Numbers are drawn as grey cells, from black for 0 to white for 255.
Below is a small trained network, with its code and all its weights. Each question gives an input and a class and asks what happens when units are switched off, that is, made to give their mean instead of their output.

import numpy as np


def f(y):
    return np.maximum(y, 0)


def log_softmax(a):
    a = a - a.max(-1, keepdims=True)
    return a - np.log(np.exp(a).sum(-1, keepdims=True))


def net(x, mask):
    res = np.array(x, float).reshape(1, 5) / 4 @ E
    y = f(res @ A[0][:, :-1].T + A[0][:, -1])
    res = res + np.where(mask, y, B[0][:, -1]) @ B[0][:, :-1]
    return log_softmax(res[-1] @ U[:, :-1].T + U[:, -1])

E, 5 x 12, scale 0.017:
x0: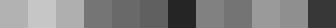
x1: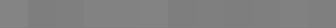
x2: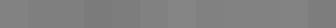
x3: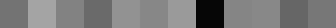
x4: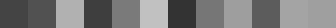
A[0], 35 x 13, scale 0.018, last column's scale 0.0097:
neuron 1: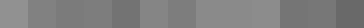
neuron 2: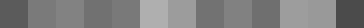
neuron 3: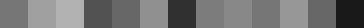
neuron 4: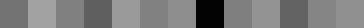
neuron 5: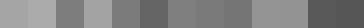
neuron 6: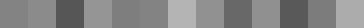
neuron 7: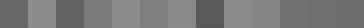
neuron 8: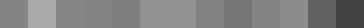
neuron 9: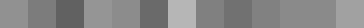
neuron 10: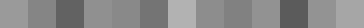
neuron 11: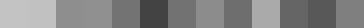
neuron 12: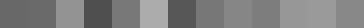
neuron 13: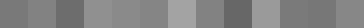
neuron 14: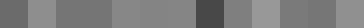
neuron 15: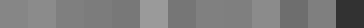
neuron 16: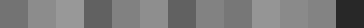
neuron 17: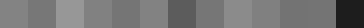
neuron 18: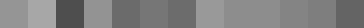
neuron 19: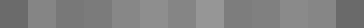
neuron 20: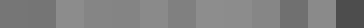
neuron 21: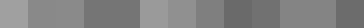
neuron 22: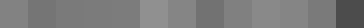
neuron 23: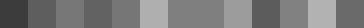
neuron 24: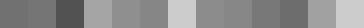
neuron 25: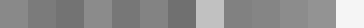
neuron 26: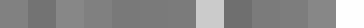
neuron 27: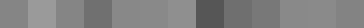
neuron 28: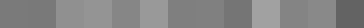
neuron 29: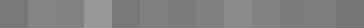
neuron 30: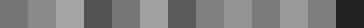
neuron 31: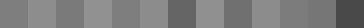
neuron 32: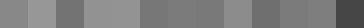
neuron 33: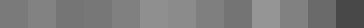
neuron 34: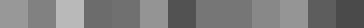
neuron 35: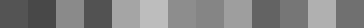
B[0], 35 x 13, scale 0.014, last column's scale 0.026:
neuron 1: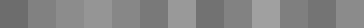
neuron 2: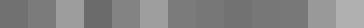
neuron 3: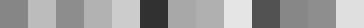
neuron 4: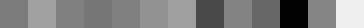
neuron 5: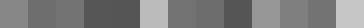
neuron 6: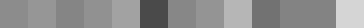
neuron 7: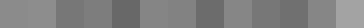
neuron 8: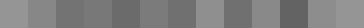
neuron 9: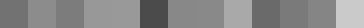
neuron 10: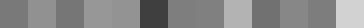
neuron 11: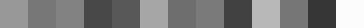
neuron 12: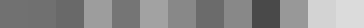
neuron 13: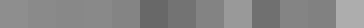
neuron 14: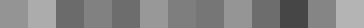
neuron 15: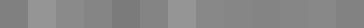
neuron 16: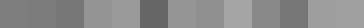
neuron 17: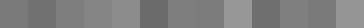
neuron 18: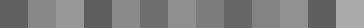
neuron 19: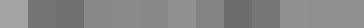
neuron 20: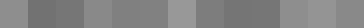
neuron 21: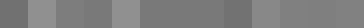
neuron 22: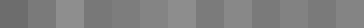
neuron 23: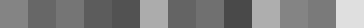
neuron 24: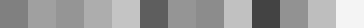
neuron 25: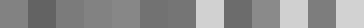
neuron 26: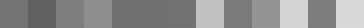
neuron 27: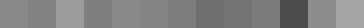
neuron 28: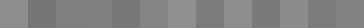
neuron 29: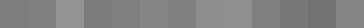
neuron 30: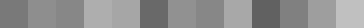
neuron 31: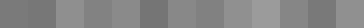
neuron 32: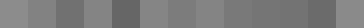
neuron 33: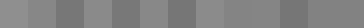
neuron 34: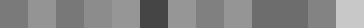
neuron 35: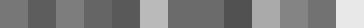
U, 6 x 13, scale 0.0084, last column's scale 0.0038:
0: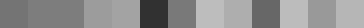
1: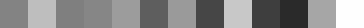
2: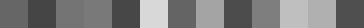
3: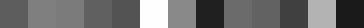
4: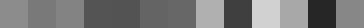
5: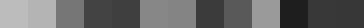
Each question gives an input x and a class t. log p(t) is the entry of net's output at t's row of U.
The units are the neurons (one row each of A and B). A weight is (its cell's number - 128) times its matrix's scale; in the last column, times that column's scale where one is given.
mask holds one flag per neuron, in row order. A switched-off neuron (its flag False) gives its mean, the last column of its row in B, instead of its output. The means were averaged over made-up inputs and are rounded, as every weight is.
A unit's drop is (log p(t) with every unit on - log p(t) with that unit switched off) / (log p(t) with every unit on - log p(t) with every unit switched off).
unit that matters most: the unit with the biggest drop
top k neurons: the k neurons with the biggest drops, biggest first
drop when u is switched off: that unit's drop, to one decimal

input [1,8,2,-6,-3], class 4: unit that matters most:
neuron 3
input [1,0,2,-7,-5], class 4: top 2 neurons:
neuron 11; neuron 3
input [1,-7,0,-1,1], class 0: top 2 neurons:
neuron 11; neuron 35
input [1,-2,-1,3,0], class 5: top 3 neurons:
neuron 24; neuron 3; neuron 12
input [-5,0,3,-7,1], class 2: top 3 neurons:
neuron 3; neuron 35; neuron 23
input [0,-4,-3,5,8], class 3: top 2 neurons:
neuron 35; neuron 23
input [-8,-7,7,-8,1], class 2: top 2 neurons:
neuron 35; neuron 23
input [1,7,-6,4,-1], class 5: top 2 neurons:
neuron 24; neuron 3
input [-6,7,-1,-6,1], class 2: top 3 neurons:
neuron 35; neuron 3; neuron 23
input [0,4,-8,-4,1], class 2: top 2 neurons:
neuron 3; neuron 24
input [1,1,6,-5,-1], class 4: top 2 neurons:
neuron 24; neuron 3
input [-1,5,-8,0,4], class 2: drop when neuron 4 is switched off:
0.2
